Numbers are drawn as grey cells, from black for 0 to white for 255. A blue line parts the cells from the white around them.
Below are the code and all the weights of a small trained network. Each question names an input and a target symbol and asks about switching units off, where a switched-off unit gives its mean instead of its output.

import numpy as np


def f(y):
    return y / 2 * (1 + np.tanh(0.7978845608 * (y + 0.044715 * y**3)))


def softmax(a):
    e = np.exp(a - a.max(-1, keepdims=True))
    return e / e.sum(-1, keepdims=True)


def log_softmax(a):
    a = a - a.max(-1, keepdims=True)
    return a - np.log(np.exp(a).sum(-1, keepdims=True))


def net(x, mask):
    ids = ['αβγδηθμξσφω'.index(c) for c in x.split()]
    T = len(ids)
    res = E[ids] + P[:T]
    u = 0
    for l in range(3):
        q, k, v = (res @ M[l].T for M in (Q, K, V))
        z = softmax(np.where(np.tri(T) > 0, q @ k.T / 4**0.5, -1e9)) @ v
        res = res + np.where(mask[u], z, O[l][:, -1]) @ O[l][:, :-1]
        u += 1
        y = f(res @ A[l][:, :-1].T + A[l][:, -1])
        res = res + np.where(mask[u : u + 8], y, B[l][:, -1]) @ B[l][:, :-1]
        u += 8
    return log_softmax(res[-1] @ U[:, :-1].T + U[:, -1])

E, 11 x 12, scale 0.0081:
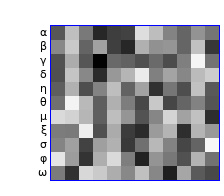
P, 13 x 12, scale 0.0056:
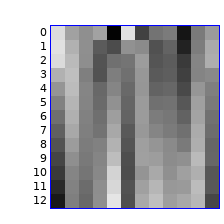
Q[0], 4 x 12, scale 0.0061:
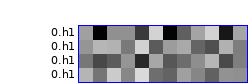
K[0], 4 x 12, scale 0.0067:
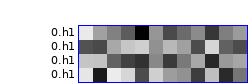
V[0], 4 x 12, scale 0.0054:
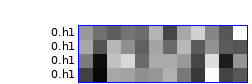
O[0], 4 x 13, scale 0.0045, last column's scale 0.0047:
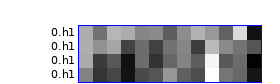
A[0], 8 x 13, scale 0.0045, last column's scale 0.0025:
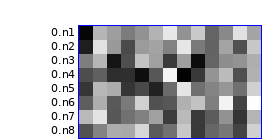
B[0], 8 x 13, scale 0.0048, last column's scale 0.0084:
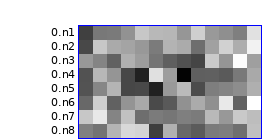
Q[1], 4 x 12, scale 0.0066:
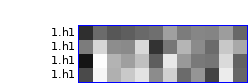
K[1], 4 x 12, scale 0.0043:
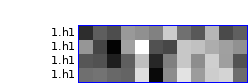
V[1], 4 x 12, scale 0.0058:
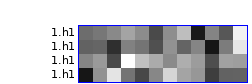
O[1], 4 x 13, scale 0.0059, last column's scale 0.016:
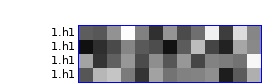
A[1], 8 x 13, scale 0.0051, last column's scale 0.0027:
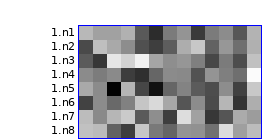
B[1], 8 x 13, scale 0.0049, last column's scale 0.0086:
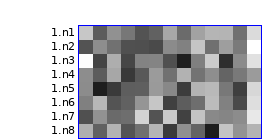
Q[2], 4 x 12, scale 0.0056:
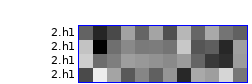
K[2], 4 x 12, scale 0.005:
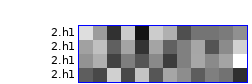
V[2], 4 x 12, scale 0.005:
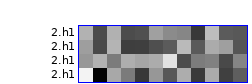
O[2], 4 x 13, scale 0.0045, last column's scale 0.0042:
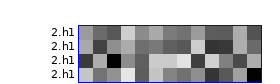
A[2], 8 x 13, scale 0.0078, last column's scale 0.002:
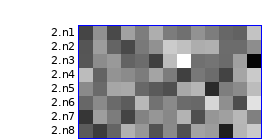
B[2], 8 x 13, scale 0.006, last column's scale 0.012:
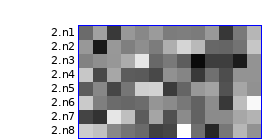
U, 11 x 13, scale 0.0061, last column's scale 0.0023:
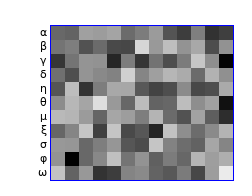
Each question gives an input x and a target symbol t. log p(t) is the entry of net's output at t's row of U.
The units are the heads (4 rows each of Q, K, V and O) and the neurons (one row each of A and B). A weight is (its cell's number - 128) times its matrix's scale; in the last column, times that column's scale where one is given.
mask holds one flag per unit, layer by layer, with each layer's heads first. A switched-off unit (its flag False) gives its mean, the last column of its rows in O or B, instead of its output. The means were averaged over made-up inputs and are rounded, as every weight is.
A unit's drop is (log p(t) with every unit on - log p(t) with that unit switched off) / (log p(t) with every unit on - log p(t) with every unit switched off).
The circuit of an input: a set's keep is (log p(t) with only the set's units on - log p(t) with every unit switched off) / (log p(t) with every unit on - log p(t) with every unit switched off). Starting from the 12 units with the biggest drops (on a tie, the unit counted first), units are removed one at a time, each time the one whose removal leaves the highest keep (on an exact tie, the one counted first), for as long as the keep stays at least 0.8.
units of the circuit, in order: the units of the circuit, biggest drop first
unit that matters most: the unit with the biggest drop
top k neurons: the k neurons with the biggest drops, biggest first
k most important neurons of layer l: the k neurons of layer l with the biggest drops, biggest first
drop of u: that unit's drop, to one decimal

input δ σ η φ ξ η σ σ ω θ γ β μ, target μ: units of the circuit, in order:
1.h1; 0.n6
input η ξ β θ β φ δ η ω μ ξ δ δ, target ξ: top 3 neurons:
0.n5; 1.n4; 0.n1
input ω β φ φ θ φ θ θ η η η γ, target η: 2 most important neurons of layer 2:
2.n1; 2.n2
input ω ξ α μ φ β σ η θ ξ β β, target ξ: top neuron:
0.n5
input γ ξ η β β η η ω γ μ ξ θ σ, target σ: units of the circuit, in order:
1.h1; 2.n8; 0.n4
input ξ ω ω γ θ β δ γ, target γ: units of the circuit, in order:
1.n3; 2.n7; 1.n7
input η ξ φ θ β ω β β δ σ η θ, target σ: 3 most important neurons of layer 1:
1.n4; 1.n7; 1.n6
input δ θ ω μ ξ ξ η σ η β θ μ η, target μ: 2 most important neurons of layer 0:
0.n6; 0.n4
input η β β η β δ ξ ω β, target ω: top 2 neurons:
0.n1; 0.n4
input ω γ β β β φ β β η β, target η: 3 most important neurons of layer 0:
0.n6; 0.n1; 0.n2
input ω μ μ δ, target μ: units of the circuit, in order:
1.h1; 1.n8; 0.h1
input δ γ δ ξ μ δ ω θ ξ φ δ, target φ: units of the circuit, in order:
1.h1; 0.h1; 0.n3; 1.n8
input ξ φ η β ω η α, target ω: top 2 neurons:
0.n4; 0.n1
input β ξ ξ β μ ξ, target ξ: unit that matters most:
1.n3
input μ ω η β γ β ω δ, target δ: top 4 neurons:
0.n4; 1.n3; 2.n7; 2.n2
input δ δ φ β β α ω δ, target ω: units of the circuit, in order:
0.h1; 0.n4; 2.h1; 1.n7
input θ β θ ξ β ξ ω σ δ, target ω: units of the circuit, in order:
0.h1; 0.n4
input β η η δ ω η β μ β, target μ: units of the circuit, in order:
1.h1; 0.h1; 1.n8
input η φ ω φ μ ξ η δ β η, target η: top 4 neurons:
0.n6; 0.n4; 1.n6; 2.n1
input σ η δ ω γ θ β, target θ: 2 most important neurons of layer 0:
0.n4; 0.n5
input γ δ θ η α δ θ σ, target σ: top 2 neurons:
2.n8; 0.n4
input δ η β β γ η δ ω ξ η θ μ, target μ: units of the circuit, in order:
1.h1
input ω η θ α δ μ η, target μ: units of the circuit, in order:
1.h1; 1.n8; 0.h1
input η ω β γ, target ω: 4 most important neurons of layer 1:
1.n7; 1.n4; 1.n2; 1.n6
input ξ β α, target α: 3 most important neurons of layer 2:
2.n3; 2.n2; 2.n7
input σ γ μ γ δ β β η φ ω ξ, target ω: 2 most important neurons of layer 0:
0.n1; 0.n4
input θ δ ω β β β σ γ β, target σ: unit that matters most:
2.h1
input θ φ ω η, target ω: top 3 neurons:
2.n4; 0.n1; 1.n7
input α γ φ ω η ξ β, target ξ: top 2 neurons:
0.n5; 0.n1
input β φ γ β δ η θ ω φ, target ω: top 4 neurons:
0.n2; 0.n1; 2.n6; 0.n4
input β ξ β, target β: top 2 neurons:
1.n7; 1.n5
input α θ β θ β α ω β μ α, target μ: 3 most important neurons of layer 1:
1.n3; 1.n5; 1.n8
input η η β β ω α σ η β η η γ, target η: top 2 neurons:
0.n6; 2.n5
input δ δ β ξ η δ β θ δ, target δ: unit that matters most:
0.n1
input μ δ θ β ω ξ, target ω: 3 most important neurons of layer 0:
0.n1; 0.n2; 0.n4
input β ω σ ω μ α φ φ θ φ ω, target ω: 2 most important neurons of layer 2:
2.n4; 2.n8
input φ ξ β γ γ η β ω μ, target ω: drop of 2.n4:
0.2
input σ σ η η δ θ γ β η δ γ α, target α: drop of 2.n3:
0.8
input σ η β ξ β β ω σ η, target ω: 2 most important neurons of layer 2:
2.n4; 2.n8
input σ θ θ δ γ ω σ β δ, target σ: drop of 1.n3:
0.1
